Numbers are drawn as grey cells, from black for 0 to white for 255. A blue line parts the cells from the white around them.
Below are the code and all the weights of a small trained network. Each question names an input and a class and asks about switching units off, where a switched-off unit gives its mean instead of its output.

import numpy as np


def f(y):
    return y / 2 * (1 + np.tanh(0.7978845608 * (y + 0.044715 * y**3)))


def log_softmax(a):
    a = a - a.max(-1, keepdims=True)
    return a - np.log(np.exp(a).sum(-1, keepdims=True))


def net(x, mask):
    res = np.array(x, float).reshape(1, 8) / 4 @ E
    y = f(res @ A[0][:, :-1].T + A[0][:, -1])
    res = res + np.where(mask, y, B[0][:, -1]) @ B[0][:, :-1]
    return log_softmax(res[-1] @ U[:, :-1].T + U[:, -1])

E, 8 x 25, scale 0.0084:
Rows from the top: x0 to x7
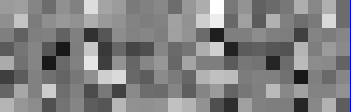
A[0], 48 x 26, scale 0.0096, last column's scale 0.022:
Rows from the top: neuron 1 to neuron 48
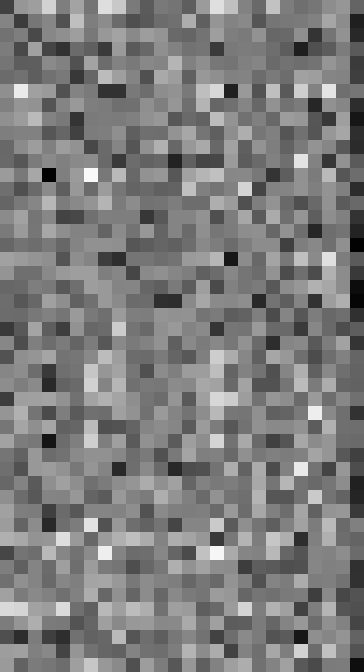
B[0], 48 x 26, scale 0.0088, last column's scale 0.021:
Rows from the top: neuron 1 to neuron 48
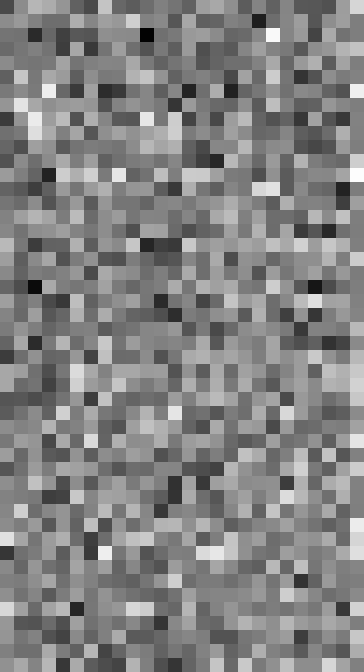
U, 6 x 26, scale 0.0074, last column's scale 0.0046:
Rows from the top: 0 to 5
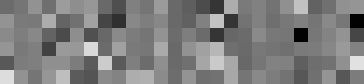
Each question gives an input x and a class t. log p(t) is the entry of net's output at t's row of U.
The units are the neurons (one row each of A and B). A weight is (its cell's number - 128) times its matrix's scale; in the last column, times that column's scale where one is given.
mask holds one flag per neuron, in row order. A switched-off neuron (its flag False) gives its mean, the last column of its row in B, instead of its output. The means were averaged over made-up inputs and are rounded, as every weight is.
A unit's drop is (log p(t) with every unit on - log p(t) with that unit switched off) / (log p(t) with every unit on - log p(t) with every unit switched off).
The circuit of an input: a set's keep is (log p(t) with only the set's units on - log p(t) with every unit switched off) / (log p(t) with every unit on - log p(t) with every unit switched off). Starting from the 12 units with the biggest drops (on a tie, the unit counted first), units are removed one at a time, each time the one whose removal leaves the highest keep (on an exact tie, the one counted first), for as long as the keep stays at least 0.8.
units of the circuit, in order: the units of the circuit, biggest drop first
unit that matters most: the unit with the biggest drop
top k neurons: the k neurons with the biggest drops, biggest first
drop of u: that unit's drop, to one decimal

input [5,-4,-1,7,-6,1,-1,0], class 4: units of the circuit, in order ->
(neuron 40; neuron 13)
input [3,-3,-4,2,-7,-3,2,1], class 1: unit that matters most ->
neuron 7
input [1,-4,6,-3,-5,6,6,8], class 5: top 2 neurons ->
(neuron 39; neuron 44)
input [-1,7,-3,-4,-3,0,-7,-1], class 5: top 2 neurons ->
(neuron 44; neuron 39)
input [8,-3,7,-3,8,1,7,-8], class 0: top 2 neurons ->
(neuron 34; neuron 12)
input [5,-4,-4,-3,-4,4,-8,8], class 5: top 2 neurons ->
(neuron 39; neuron 44)
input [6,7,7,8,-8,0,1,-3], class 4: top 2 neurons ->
(neuron 40; neuron 1)
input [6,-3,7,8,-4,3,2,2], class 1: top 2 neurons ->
(neuron 7; neuron 13)
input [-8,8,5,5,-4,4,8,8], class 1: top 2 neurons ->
(neuron 7; neuron 19)
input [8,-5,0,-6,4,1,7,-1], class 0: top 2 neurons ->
(neuron 40; neuron 13)
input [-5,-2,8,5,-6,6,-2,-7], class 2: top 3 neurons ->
(neuron 46; neuron 4; neuron 24)
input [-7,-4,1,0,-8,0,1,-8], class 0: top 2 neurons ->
(neuron 12; neuron 34)
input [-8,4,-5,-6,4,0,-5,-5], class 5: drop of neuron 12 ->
0.1
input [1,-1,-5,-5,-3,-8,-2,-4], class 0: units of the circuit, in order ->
(neuron 34)
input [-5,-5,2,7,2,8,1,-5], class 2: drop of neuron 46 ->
0.2
